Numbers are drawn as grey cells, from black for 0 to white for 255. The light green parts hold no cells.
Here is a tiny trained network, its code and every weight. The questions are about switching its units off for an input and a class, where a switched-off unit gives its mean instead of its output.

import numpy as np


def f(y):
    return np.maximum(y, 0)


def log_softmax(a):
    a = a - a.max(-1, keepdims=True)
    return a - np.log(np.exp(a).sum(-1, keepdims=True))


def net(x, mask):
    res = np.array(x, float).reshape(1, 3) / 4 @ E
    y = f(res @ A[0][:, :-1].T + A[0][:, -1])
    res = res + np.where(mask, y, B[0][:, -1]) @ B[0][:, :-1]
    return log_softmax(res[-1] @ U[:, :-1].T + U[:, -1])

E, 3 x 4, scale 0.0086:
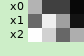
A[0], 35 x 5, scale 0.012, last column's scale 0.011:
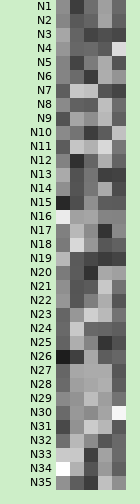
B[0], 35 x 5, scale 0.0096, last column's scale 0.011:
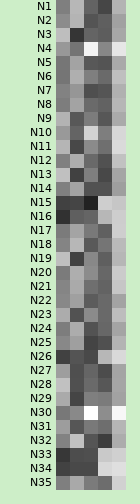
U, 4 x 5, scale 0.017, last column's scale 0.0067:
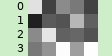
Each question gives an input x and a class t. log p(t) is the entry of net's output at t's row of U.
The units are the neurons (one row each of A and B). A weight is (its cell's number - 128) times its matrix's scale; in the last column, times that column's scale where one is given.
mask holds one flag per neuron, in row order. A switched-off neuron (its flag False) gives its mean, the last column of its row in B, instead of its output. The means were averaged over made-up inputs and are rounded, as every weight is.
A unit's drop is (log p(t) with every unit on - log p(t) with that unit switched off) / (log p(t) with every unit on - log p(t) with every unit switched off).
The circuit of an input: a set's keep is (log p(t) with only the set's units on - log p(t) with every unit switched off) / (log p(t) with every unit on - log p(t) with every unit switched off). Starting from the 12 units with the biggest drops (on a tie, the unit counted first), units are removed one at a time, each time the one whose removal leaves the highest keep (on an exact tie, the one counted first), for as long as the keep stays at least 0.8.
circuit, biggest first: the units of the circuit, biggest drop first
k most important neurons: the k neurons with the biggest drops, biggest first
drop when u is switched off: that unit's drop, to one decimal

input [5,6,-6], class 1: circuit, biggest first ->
[N15]
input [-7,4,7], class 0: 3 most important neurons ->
[N11; N28; N23]
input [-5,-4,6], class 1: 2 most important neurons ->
[N33; N34]
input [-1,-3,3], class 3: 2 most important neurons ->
[N15; N26]
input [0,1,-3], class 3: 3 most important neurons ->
[N34; N33; N16]
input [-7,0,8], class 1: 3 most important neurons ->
[N33; N34; N16]
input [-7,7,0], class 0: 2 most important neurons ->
[N11; N23]
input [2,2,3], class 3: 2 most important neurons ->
[N15; N26]
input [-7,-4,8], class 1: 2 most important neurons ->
[N33; N34]
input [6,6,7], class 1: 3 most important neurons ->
[N34; N16; N33]
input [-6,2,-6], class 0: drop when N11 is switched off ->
0.2
